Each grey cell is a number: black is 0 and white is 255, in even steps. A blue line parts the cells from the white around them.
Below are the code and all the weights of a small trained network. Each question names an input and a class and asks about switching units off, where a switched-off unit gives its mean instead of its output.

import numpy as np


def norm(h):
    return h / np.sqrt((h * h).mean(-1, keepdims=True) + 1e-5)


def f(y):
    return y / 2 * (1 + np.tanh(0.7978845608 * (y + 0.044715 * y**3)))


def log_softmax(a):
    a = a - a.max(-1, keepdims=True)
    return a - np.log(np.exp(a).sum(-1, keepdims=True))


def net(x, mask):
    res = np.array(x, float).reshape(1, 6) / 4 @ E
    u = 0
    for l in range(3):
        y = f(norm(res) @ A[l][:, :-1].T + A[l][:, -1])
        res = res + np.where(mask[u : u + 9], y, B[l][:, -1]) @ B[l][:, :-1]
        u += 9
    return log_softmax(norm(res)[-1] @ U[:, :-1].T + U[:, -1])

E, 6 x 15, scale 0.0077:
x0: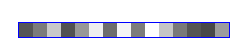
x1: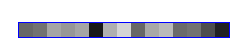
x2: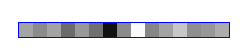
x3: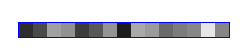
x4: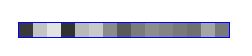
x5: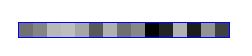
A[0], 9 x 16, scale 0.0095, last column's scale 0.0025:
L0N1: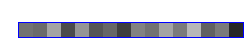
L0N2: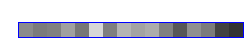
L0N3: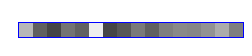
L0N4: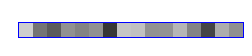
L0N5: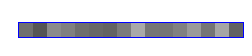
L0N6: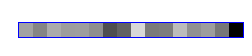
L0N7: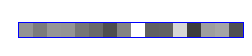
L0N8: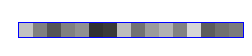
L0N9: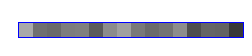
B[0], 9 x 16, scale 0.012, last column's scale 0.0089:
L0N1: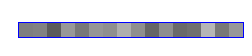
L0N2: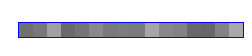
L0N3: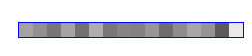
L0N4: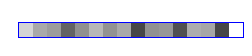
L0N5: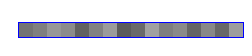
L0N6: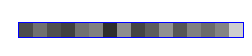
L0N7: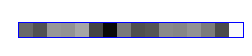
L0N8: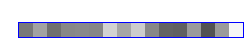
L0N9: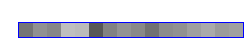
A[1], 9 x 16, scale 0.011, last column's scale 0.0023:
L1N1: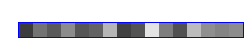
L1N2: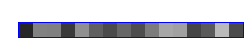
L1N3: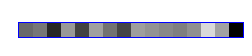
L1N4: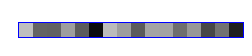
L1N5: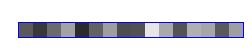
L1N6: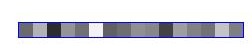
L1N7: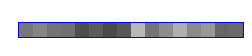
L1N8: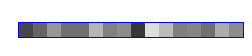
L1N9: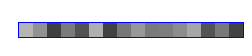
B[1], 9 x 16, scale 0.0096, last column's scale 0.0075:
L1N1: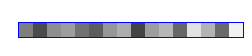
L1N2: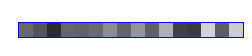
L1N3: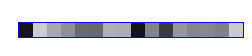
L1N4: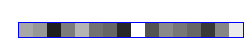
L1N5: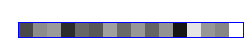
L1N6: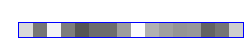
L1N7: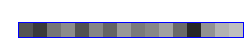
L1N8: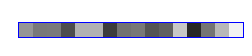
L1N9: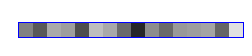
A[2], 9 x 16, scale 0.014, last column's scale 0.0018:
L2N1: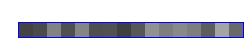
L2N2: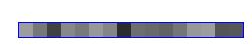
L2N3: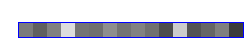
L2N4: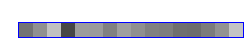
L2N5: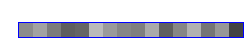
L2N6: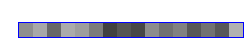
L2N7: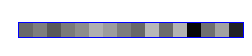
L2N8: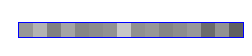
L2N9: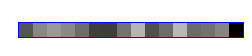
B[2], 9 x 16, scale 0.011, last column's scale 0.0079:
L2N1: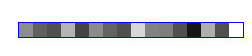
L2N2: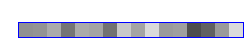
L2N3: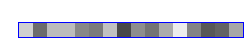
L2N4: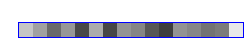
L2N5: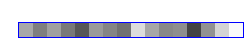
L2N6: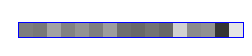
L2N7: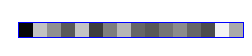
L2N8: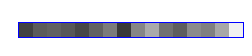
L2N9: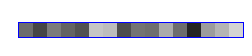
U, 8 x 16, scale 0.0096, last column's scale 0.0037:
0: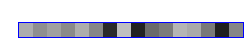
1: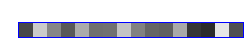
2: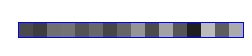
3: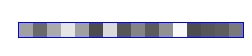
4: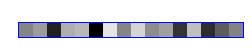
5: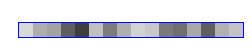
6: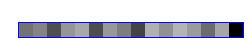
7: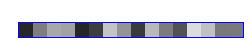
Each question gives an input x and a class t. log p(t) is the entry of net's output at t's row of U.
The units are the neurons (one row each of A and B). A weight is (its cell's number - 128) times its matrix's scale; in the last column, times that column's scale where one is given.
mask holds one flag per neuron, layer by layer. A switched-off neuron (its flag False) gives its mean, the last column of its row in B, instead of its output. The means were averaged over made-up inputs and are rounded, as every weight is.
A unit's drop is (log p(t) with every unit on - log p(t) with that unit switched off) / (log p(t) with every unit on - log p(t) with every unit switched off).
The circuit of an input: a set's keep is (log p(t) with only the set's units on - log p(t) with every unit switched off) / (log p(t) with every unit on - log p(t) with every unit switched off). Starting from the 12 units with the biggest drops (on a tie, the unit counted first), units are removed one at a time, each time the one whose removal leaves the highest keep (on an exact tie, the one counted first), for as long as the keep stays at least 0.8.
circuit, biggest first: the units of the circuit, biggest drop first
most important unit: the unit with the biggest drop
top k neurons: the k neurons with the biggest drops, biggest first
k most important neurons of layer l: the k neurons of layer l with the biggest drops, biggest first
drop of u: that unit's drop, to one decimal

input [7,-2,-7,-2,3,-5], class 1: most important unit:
L1N8
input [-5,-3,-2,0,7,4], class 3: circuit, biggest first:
L1N5, L0N4, L2N3
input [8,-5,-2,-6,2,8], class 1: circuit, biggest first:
L2N7, L1N5
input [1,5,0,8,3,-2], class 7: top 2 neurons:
L0N7, L1N1
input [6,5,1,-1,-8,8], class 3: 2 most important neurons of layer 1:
L1N5, L1N1
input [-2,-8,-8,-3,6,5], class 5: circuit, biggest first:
L0N7, L1N6
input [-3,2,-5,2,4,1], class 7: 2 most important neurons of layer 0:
L0N7, L0N8
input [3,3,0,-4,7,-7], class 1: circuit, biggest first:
L1N8, L2N7, L1N5
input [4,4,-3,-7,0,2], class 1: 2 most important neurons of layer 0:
L0N2, L0N7
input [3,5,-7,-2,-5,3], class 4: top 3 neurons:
L0N7, L1N8, L1N9
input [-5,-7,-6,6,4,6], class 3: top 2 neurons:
L0N4, L2N3
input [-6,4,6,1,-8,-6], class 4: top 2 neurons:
L1N4, L0N8
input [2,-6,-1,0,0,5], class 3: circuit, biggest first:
L0N4, L1N5, L2N3
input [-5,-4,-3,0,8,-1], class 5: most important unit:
L1N6
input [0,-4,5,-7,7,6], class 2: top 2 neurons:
L0N7, L0N6
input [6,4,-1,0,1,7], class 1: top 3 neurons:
L2N7, L0N7, L0N3
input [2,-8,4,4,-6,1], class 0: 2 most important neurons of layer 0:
L0N7, L0N3
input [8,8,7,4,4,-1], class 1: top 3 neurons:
L1N8, L2N7, L0N7
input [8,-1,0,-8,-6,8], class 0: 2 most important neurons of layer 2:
L2N5, L2N1
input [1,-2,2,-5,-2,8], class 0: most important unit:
L0N4
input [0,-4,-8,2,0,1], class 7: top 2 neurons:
L1N1, L0N4
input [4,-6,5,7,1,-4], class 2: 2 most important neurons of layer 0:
L0N8, L0N7
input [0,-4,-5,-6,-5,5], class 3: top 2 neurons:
L1N5, L0N8
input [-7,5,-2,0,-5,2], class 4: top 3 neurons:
L0N7, L1N4, L1N8
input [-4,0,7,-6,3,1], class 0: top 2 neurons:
L0N4, L0N7
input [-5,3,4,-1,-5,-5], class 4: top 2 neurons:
L0N8, L1N4
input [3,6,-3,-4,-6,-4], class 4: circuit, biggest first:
L1N4
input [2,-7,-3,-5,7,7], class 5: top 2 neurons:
L1N6, L0N7
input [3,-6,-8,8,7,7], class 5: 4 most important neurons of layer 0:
L0N7, L0N6, L0N9, L0N5
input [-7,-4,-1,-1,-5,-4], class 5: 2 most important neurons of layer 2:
L2N5, L2N2
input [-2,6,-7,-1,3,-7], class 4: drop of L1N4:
0.2
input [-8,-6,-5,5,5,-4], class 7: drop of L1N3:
0.1
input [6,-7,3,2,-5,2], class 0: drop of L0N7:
0.2
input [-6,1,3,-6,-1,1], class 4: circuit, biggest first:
L0N8
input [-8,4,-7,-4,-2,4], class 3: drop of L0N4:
0.1
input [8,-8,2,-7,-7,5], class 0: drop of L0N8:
0.1
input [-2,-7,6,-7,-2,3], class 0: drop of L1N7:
0.0
